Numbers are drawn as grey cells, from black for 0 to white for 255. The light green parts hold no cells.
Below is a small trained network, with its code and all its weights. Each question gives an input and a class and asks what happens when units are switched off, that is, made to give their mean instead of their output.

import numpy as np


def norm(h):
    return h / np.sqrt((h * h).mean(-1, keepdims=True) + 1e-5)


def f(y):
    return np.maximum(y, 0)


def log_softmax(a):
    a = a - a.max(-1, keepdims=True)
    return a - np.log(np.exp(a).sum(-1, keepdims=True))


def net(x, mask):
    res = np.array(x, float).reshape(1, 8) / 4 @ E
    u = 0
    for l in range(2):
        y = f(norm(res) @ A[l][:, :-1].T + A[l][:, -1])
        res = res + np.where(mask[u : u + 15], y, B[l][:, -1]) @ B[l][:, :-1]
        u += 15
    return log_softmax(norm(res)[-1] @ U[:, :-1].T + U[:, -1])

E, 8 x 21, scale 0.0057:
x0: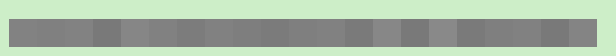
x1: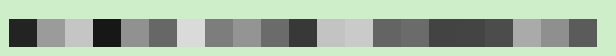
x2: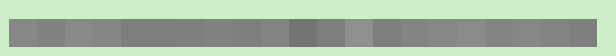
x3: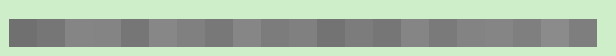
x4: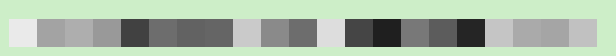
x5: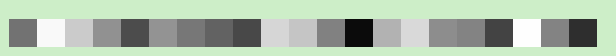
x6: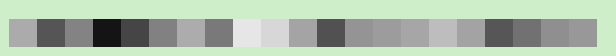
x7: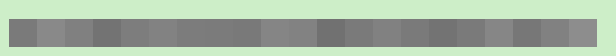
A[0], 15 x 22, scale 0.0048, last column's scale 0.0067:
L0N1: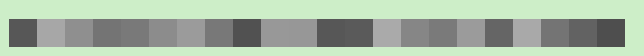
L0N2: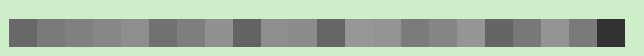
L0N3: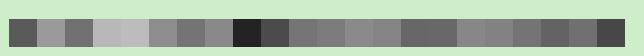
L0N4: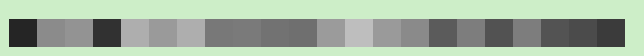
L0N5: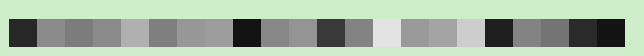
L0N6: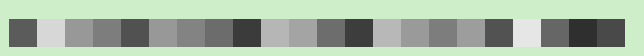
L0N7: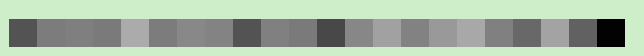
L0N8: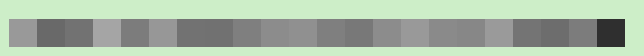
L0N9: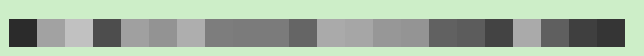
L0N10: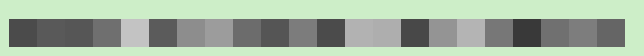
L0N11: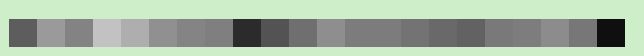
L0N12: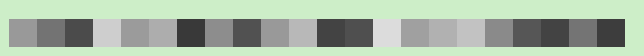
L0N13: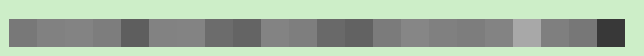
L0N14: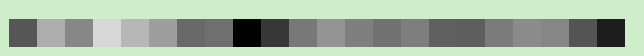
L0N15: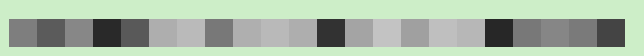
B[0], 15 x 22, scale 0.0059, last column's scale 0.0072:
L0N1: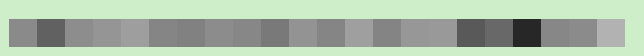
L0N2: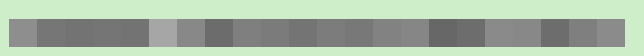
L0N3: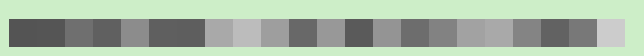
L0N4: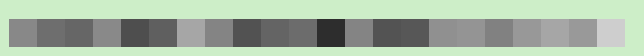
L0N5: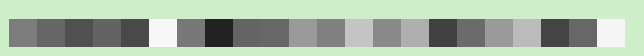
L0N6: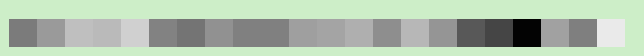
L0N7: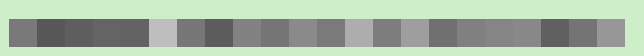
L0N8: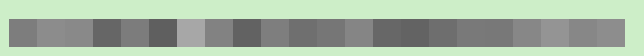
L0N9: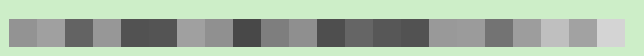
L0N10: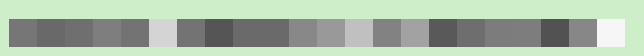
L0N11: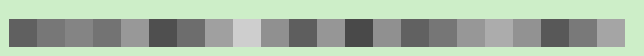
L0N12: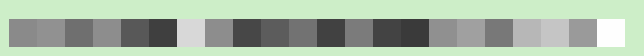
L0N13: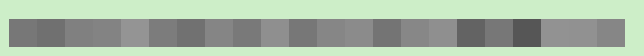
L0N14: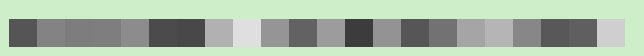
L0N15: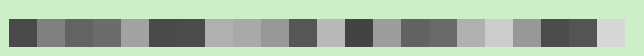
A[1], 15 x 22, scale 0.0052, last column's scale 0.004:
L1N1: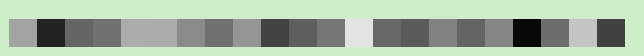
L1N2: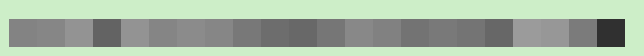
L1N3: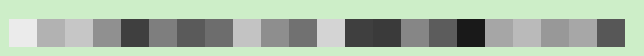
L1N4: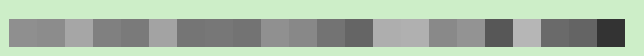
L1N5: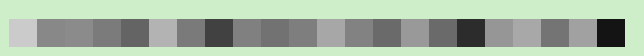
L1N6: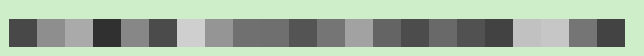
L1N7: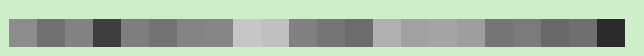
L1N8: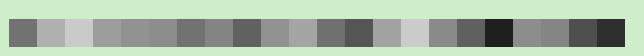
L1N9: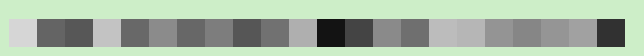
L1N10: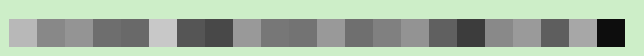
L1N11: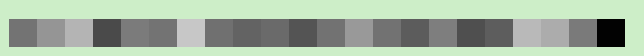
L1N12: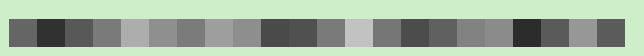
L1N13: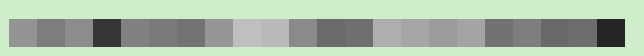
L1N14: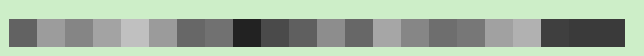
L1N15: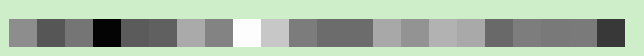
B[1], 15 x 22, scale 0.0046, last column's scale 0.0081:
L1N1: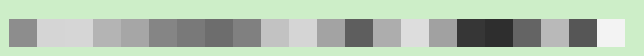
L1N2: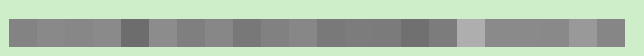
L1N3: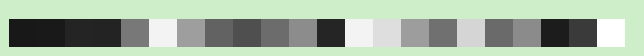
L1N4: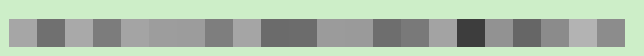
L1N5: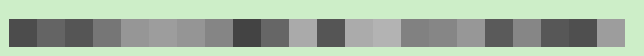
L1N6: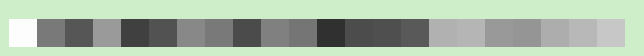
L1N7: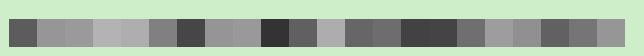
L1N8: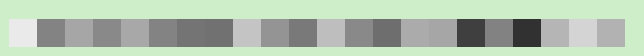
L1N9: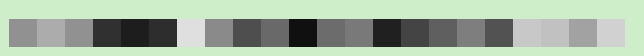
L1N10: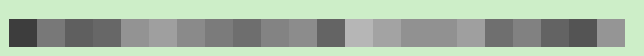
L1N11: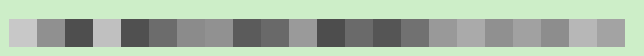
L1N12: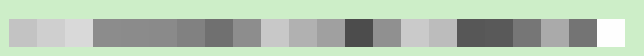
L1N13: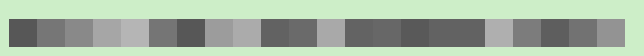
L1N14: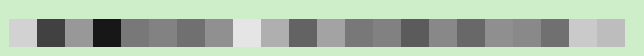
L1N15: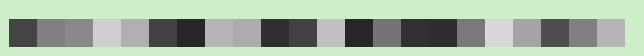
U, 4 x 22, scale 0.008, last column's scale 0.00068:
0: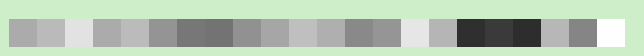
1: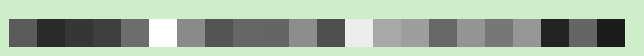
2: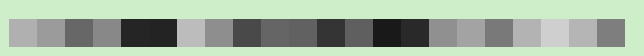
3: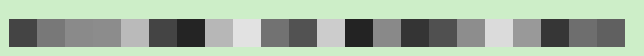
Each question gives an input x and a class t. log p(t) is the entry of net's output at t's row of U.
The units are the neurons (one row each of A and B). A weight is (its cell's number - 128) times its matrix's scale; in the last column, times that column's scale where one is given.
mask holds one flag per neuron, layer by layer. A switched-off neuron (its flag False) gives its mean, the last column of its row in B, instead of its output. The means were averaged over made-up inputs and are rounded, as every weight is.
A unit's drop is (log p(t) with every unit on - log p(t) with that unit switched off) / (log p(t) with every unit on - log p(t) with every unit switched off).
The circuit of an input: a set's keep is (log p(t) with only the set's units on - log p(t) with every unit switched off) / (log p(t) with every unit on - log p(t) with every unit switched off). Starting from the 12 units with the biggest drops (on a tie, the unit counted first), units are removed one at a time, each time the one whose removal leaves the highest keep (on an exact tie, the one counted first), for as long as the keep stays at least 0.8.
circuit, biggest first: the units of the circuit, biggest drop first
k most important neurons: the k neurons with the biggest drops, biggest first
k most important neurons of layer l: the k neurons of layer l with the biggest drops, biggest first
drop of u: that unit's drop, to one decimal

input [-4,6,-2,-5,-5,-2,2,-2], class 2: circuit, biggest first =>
(L1N6)
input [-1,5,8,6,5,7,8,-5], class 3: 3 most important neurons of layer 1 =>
(L1N15 L1N1 L1N12)
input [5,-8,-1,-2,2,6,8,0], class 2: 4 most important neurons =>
(L0N12 L1N9 L0N14 L0N3)
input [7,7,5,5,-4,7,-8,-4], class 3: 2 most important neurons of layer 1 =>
(L1N1 L1N12)
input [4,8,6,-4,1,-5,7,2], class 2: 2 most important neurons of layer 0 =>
(L0N4 L0N14)
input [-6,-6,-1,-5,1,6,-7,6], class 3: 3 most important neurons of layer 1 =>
(L1N1 L1N12 L1N6)
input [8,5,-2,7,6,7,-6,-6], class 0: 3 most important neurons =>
(L0N6 L0N5 L1N8)
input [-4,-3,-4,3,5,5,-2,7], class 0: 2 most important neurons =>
(L0N6 L1N8)
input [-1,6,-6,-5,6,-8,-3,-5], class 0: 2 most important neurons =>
(L1N1 L0N12)
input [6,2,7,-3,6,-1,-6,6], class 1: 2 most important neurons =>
(L1N3 L0N15)
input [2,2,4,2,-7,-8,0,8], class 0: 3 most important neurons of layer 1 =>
(L1N1 L1N12 L1N3)
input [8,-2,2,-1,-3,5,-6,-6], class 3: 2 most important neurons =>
(L0N14 L0N3)
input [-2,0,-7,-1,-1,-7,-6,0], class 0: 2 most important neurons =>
(L1N12 L1N1)
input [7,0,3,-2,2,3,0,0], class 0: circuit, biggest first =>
(L0N6)
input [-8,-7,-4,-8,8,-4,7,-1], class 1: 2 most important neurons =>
(L1N3 L0N12)
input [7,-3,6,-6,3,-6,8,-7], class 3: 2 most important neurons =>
(L1N15 L0N6)
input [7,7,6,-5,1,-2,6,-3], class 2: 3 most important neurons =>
(L1N6 L0N4 L0N9)
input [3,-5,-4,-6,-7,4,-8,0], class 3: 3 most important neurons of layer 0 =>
(L0N14 L0N3 L0N11)
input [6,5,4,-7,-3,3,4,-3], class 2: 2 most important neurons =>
(L0N9 L0N4)
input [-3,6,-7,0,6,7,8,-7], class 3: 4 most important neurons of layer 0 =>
(L0N15 L0N12 L0N5 L0N10)
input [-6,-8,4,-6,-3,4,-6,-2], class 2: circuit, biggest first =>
(L0N12)
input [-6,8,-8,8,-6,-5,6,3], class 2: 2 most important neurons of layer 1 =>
(L1N3 L1N6)
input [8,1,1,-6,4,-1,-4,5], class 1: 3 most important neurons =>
(L1N3 L0N15 L1N15)
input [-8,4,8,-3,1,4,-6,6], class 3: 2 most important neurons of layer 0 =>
(L0N14 L0N12)
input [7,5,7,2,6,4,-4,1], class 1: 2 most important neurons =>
(L1N3 L0N12)
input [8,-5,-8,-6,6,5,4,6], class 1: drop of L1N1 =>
0.1
